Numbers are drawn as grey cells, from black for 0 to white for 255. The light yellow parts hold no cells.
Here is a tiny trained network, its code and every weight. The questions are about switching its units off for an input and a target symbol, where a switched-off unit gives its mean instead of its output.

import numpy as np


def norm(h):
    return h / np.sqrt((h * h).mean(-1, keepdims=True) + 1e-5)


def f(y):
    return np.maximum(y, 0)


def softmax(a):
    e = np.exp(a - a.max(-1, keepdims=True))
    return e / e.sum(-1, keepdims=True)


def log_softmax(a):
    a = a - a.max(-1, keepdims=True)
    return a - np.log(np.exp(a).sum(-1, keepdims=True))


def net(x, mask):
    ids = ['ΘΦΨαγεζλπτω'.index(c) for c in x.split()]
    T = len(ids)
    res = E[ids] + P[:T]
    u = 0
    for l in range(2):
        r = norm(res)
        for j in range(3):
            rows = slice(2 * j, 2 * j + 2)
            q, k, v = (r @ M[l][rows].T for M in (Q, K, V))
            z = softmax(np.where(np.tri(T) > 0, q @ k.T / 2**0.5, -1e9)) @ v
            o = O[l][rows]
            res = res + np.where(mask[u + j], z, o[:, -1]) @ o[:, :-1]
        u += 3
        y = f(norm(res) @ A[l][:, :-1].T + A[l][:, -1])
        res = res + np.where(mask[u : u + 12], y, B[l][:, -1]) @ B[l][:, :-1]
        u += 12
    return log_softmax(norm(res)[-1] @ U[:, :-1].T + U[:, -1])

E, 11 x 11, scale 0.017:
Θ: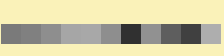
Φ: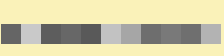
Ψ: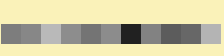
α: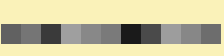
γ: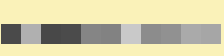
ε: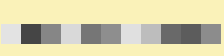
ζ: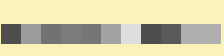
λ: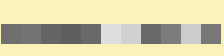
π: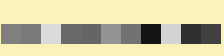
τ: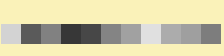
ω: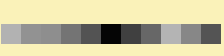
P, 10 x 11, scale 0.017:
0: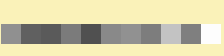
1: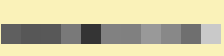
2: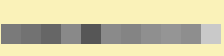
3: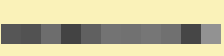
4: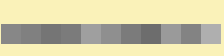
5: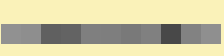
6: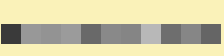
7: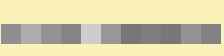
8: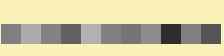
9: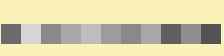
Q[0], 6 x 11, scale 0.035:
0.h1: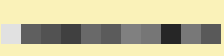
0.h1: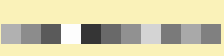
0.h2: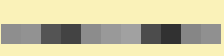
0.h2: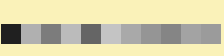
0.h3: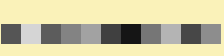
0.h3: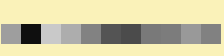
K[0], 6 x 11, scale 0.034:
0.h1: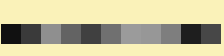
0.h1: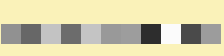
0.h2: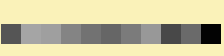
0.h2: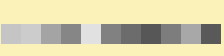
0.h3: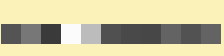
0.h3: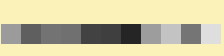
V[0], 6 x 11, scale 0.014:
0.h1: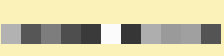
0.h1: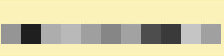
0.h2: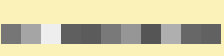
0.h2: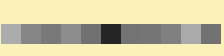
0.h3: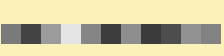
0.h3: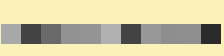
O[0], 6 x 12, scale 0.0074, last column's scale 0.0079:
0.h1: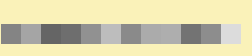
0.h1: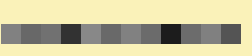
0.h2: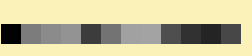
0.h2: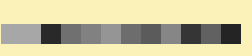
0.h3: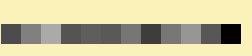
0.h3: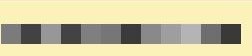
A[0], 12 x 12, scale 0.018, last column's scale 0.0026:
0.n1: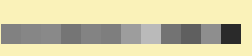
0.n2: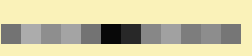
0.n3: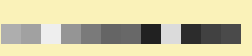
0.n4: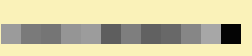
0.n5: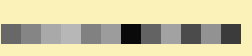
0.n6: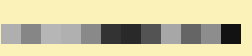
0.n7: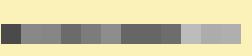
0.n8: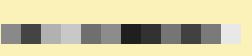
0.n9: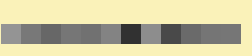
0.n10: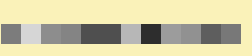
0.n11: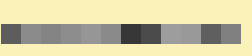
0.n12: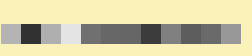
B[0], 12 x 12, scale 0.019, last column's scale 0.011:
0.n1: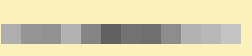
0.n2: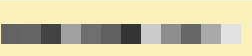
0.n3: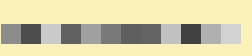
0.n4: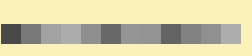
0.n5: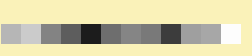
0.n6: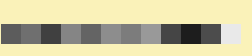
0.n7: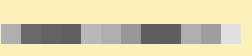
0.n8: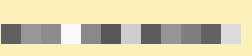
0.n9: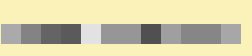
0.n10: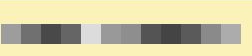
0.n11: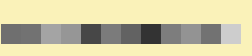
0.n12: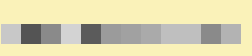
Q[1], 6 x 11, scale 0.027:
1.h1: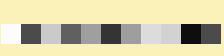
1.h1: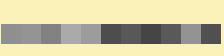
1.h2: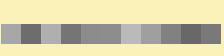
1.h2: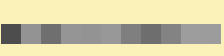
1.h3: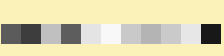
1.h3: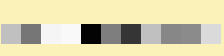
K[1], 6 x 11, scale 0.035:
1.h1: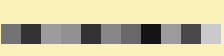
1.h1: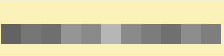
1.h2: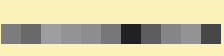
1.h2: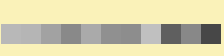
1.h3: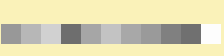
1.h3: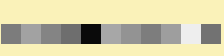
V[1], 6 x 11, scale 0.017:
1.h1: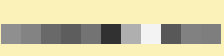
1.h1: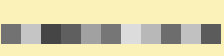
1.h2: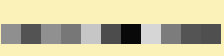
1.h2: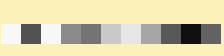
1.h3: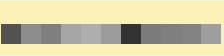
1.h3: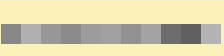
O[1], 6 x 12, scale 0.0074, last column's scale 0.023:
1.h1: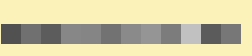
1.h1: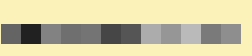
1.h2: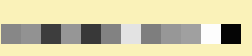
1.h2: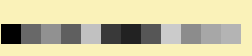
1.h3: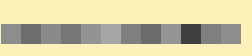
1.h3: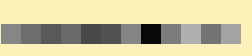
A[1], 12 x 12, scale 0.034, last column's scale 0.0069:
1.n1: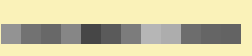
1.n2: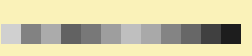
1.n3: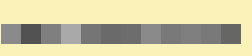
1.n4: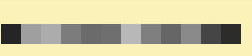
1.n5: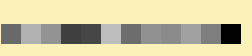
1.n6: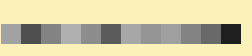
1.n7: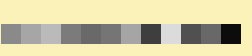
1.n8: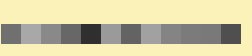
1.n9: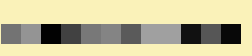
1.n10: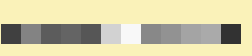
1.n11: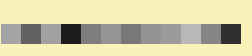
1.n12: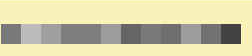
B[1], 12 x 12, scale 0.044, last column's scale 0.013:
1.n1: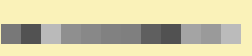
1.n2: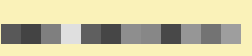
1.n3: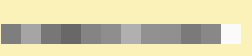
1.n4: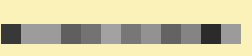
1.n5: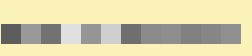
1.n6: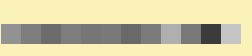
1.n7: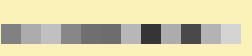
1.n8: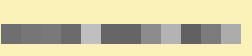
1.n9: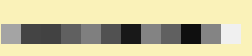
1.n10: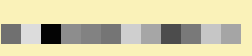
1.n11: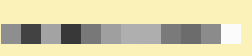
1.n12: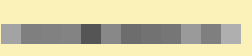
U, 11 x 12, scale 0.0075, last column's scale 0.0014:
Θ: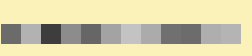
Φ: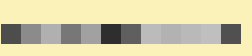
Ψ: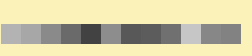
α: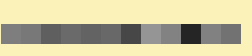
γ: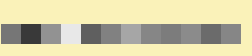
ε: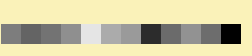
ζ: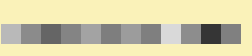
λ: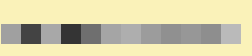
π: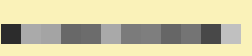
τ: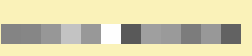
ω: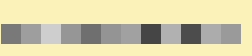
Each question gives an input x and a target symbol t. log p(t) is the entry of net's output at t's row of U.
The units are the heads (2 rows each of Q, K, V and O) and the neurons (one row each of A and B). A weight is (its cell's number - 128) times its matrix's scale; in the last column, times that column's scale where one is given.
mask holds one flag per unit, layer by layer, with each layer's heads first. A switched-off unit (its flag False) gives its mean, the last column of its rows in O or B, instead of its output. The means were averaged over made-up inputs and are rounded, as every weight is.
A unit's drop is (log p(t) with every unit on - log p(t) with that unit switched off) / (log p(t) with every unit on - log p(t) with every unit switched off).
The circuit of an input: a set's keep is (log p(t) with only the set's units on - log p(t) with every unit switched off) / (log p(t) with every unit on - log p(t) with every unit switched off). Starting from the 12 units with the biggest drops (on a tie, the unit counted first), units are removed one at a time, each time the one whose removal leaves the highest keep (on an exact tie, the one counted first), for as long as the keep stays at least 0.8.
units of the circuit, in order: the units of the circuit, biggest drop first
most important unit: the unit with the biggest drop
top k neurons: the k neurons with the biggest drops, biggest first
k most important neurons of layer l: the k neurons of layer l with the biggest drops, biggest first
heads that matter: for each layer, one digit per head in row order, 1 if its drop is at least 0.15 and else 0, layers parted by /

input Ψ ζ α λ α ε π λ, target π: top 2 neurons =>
(1.n4, 0.n2)
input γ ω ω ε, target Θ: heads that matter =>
000 / 010
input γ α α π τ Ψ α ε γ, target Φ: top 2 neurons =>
(0.n3, 0.n2)
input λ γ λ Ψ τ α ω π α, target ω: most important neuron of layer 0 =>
(0.n8)
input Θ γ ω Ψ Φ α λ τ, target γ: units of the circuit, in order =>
(1.n2, 1.h2)
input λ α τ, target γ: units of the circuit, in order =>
(1.h2, 1.n2)
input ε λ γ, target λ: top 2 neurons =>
(0.n2, 0.n8)
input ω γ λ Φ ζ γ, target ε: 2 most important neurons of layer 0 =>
(0.n10, 0.n6)
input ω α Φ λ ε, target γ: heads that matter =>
001 / 010
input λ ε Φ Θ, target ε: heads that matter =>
110 / 000
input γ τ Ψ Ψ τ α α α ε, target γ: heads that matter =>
000 / 000
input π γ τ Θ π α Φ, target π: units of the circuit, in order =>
(0.h2, 1.n4)
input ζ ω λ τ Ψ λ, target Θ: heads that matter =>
101 / 010
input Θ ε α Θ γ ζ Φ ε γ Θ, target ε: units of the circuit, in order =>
(0.h1, 0.n9, 1.n9, 1.n11)
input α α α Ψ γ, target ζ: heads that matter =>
001 / 100
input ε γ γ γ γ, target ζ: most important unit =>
0.h3
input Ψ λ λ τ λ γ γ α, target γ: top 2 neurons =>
(0.n8, 1.n1)
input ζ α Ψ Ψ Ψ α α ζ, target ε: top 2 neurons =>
(0.n10, 1.n9)
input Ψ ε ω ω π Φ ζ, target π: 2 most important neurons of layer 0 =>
(0.n6, 0.n2)
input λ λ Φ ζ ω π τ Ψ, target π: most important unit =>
0.n6
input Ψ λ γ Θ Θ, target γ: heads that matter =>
100 / 000
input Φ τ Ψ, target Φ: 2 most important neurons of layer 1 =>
(1.n8, 1.n9)
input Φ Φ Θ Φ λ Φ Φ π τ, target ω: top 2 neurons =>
(0.n3, 1.n7)
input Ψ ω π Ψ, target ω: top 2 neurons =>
(0.n3, 0.n8)
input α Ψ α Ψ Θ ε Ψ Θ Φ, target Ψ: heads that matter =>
001 / 000
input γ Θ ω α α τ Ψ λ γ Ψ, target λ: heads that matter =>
100 / 000
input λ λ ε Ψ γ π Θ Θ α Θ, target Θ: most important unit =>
0.h1
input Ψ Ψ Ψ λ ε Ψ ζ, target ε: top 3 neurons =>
(0.n10, 1.n9, 1.n11)
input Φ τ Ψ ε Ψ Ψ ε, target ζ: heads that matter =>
000 / 000
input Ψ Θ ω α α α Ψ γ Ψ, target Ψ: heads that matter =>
000 / 000
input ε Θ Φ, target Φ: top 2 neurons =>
(0.n11, 0.n5)
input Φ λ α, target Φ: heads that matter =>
100 / 000
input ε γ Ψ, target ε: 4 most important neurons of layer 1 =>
(1.n9, 1.n11, 1.n7, 1.n10)
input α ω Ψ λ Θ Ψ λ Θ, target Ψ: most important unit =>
0.n5
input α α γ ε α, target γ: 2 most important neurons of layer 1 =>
(1.n1, 1.n7)
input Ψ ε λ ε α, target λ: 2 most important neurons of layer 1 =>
(1.n11, 1.n9)
